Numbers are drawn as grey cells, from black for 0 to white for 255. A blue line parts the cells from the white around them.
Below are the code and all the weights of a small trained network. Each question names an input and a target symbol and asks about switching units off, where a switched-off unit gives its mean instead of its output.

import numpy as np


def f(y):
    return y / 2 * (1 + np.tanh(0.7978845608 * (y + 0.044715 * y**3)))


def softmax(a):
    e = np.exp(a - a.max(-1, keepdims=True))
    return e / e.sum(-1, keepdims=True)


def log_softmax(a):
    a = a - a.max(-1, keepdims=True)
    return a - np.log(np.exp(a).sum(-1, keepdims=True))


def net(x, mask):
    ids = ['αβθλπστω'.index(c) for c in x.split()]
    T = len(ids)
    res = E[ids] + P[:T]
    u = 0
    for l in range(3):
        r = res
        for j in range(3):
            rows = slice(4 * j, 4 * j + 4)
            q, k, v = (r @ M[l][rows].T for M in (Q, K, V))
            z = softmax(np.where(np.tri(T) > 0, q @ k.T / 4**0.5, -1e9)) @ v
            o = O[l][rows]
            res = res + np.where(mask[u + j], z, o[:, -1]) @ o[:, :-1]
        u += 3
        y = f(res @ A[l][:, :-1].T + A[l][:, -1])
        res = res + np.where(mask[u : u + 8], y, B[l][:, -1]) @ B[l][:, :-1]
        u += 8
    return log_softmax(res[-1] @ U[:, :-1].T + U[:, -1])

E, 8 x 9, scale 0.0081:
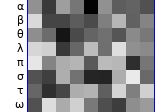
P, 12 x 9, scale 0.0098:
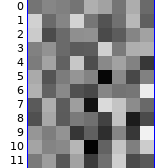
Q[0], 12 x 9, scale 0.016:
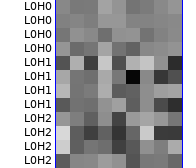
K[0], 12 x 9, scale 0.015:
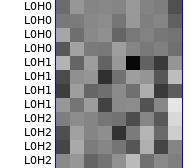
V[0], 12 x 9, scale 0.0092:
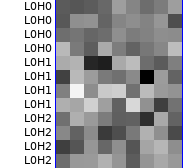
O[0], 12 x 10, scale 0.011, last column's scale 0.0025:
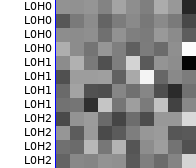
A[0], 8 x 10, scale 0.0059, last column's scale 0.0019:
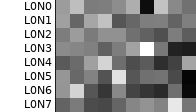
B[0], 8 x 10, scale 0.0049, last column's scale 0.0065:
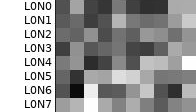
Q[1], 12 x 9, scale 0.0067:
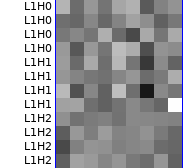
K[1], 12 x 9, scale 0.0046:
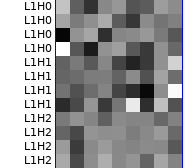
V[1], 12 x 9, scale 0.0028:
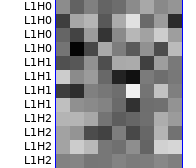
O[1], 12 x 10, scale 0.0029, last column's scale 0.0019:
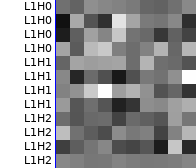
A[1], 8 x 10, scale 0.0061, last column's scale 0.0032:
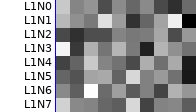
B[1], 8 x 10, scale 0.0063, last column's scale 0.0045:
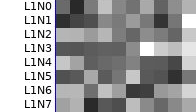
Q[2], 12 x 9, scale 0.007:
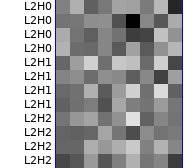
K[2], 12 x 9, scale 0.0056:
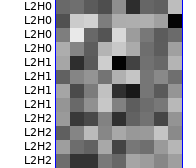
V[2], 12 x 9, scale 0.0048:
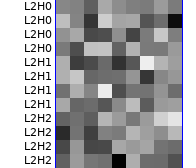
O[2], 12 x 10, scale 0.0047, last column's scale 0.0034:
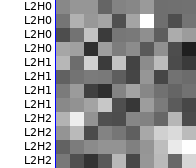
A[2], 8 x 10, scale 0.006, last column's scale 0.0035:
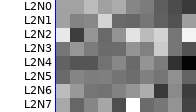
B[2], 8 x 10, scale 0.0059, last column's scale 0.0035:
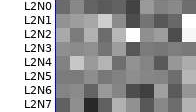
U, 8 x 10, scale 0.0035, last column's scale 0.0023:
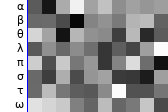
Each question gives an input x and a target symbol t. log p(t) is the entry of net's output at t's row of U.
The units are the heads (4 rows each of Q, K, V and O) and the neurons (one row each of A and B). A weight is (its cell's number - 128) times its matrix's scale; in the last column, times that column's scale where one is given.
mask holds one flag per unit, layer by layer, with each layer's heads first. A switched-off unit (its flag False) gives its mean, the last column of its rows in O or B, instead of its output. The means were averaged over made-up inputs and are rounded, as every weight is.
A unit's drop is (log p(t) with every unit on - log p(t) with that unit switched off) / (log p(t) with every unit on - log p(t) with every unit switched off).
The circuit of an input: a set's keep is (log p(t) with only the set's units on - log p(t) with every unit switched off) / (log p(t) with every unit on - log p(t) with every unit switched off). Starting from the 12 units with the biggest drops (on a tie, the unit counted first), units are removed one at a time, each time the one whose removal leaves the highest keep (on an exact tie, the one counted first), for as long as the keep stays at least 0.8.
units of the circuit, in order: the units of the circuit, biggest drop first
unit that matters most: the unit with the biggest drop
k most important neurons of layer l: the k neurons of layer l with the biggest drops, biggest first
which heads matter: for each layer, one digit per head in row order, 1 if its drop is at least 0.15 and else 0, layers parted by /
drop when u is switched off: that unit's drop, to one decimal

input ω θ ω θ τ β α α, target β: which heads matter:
010 / 000 / 000
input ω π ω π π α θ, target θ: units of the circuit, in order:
(L0H1)
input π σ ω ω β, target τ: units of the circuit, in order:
(L0H1, L2H0)
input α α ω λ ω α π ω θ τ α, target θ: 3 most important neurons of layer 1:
(L1N5, L1N6, L1N7)
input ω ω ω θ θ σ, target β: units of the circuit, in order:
(L0H1, L2H1)
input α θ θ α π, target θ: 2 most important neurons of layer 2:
(L2N7, L2N6)
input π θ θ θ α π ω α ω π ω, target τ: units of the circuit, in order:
(L0H1, L2H0, L0N4)
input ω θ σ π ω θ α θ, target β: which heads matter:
011 / 000 / 010
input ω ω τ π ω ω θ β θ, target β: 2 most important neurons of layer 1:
(L1N3, L1N7)
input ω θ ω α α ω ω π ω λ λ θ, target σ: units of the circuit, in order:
(L0H1, L0N6)
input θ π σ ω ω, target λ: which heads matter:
010 / 000 / 010
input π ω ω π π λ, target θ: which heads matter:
011 / 000 / 000
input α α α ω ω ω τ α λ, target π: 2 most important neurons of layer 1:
(L1N1, L1N6)
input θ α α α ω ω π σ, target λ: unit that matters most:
L0H1
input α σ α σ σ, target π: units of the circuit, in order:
(L0H2, L2H1)
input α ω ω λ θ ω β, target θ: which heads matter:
110 / 010 / 100
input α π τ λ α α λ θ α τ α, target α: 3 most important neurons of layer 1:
(L1N1, L1N3, L1N5)
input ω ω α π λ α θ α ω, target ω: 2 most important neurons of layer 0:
(L0N4, L0N7)
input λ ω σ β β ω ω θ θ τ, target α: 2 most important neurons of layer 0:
(L0N6, L0N0)
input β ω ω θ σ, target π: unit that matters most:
L2H1
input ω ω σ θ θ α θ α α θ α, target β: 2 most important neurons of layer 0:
(L0N6, L0N1)
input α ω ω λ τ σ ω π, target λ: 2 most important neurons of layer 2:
(L2N2, L2N1)
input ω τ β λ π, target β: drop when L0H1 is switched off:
0.9
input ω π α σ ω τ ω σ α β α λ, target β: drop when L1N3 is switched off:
0.2
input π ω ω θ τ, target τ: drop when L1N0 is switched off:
0.0
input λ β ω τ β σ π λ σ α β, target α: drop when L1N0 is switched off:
0.1
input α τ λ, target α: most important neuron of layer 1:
(L1N1)
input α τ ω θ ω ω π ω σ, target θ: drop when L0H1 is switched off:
0.7
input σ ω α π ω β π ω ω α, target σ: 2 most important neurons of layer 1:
(L1N6, L1N4)
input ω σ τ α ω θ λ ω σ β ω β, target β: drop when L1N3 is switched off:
0.2
